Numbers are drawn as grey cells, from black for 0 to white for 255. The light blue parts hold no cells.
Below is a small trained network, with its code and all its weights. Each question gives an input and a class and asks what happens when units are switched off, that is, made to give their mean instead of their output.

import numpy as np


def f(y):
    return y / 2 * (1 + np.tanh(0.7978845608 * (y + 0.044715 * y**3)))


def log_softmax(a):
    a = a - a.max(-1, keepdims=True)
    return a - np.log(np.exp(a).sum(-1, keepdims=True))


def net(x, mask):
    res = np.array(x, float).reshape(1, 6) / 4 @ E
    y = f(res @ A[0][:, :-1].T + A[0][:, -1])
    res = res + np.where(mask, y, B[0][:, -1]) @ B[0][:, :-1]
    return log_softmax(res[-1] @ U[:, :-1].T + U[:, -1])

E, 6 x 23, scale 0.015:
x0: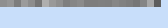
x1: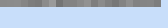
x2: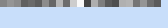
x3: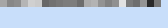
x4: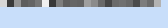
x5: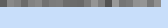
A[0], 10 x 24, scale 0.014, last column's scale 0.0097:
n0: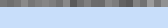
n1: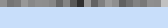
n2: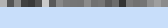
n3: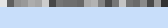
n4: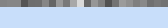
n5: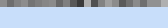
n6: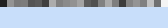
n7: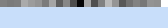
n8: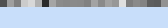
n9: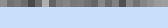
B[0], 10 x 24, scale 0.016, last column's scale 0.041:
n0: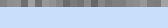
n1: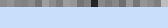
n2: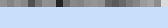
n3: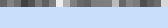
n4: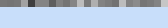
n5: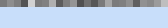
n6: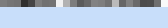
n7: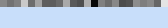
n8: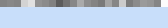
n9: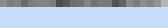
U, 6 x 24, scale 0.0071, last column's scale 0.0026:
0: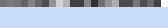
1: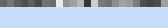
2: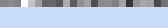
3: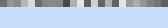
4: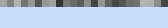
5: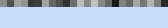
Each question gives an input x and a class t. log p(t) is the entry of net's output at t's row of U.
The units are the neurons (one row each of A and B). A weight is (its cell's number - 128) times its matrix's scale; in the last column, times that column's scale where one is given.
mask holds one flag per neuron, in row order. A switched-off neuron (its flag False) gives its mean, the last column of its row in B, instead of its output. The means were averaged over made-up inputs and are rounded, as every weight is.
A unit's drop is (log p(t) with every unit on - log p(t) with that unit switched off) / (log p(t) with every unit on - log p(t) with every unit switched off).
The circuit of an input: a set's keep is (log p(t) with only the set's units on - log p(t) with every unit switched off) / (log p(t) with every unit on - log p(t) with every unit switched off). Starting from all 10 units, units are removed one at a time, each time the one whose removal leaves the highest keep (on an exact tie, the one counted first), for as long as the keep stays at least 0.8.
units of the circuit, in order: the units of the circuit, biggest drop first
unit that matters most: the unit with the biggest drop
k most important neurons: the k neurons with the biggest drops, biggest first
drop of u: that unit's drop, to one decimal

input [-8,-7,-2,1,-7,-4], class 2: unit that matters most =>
n8
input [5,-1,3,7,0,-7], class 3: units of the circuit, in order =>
n8, n7
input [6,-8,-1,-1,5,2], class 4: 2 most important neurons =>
n6, n2
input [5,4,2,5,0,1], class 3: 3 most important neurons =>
n6, n7, n8
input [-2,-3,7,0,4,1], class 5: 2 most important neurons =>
n6, n2
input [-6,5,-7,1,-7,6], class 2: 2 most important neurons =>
n8, n3
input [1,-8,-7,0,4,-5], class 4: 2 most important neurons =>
n6, n2
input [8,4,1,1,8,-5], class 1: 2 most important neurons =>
n3, n7
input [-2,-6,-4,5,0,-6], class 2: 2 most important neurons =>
n6, n8
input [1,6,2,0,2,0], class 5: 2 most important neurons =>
n6, n8
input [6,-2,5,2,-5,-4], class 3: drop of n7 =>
0.2
